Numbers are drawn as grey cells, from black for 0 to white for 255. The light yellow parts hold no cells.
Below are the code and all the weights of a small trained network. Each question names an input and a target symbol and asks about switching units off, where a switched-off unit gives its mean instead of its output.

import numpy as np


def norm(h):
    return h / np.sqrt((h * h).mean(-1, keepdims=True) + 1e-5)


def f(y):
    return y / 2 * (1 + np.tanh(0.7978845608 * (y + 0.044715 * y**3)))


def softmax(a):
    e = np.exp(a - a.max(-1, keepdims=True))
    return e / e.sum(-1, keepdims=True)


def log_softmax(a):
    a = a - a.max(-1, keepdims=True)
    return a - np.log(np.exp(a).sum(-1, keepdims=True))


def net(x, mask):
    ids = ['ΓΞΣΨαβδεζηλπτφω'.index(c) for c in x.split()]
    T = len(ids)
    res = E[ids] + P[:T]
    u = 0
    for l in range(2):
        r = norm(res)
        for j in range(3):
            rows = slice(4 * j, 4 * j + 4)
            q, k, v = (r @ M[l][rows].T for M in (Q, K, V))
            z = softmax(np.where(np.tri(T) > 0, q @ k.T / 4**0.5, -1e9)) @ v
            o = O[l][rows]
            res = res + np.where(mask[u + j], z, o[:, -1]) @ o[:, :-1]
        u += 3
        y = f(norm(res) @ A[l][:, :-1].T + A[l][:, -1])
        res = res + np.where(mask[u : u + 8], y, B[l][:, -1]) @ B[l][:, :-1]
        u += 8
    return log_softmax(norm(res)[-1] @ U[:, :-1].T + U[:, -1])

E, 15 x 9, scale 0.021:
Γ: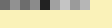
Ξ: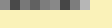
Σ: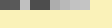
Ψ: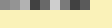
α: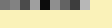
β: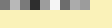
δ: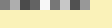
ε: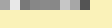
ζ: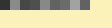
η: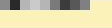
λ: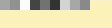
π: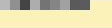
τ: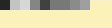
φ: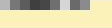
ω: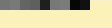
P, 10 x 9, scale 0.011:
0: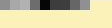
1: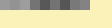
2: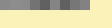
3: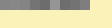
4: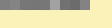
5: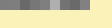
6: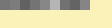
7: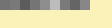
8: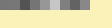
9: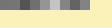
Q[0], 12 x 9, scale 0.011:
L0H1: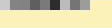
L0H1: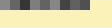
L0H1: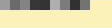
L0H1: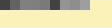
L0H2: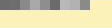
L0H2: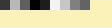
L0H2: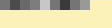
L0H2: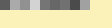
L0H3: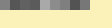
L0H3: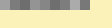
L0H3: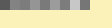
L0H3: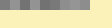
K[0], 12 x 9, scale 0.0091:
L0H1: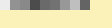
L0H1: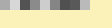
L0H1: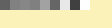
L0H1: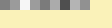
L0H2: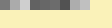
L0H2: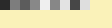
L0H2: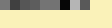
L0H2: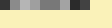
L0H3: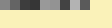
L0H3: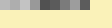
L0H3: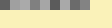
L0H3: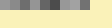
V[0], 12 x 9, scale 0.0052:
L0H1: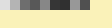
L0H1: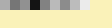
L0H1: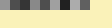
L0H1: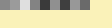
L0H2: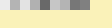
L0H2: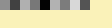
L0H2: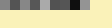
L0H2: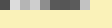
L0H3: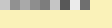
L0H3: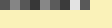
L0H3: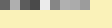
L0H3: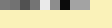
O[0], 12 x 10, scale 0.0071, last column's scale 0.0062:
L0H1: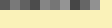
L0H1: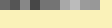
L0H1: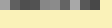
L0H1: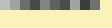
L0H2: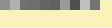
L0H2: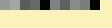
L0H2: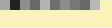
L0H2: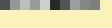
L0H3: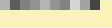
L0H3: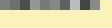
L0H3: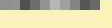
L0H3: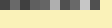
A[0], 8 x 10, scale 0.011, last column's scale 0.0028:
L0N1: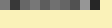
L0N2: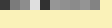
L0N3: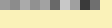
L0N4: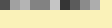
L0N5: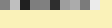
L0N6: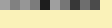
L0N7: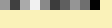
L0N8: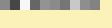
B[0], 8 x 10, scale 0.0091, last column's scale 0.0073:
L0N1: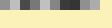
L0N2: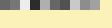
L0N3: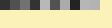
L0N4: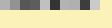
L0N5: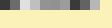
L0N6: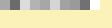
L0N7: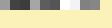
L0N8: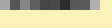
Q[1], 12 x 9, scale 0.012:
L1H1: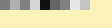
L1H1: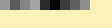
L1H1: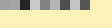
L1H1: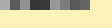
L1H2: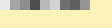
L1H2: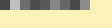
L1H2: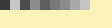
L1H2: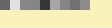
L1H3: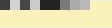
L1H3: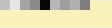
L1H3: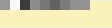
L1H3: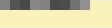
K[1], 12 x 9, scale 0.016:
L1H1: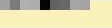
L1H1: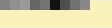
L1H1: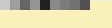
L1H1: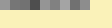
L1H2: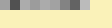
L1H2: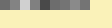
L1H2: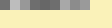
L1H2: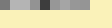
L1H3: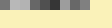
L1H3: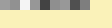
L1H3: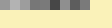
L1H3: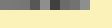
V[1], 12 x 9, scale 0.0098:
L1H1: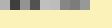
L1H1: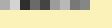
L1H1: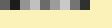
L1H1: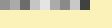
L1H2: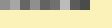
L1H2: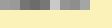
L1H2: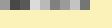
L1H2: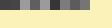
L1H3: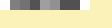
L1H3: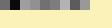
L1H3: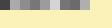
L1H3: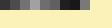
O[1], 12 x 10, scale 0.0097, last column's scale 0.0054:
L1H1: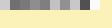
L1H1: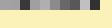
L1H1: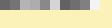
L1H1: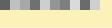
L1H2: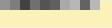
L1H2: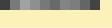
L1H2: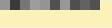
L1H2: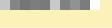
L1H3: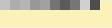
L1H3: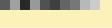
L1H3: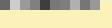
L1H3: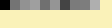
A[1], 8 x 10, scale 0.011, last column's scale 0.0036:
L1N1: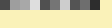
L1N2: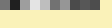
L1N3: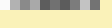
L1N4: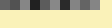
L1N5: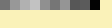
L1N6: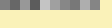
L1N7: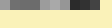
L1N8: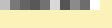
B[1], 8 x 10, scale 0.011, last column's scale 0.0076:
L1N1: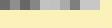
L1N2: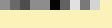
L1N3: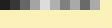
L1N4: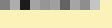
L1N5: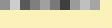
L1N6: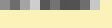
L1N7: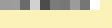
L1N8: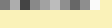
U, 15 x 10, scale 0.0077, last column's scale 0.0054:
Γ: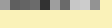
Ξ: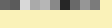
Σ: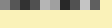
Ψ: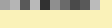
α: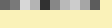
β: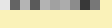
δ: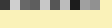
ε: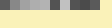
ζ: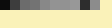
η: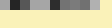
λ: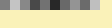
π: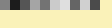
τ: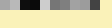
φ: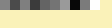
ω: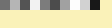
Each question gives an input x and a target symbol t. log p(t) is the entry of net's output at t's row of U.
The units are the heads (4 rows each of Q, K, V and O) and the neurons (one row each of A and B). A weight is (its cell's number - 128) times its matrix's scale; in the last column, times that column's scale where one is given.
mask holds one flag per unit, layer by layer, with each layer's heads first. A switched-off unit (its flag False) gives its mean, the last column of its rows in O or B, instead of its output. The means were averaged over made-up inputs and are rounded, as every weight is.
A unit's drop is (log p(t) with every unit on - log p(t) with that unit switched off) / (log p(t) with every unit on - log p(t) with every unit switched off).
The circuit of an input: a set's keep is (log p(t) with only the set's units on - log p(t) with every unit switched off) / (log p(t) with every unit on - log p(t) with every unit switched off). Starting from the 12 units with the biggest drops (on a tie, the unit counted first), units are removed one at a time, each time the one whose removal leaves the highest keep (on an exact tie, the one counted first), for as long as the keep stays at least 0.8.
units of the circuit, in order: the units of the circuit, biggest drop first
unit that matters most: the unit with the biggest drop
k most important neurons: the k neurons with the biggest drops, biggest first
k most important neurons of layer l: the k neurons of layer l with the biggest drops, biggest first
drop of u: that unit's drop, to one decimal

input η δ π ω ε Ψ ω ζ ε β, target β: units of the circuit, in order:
L1H3; L0N4
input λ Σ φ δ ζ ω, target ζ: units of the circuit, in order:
L1H3
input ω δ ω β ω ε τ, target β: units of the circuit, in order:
L0N4; L1H3
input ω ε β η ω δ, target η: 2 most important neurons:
L0N7; L0N5
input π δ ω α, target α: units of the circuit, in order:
L0H1; L0N2; L1H1
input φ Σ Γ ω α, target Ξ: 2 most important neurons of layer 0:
L0N6; L0N2
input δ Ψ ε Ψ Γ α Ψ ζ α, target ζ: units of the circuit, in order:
L1H3; L1H1
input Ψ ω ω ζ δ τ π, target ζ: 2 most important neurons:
L0N5; L0N2
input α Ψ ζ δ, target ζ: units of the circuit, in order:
L1H3; L0H2
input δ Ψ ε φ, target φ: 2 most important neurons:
L0N3; L0N6
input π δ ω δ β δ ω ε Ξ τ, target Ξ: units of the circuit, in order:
L0H2; L0N8
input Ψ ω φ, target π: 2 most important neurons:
L1N3; L0N4
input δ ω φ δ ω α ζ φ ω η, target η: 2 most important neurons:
L0N7; L0N1
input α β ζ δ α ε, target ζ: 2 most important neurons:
L0N5; L0N3
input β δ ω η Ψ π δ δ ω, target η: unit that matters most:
L0N7
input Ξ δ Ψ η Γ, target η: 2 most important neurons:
L0N7; L1N2
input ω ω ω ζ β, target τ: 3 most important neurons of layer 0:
L0N6; L0N4; L0N5
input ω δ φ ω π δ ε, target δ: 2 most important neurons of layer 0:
L0N3; L0N6
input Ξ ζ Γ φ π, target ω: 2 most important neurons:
L1N2; L0N6
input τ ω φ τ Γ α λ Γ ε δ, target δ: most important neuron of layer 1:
L1N7
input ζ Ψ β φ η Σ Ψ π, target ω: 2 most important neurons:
L1N2; L0N4
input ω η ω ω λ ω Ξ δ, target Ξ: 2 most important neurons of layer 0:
L0N5; L0N1
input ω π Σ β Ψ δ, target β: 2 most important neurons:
L0N5; L0N4
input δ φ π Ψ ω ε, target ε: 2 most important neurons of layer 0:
L0N3; L0N6
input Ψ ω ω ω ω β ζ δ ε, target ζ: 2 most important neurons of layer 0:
L0N3; L0N5
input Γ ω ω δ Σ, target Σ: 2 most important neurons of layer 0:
L0N8; L0N6
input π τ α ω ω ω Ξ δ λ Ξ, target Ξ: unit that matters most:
L1H3
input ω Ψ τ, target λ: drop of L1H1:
0.2
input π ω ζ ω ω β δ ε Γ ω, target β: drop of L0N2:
0.1
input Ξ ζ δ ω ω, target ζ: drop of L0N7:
0.0
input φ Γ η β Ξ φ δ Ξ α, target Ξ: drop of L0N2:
0.1
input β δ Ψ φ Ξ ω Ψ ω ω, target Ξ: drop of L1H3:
0.4
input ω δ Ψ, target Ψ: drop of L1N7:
0.2
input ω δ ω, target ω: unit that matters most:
L0H2
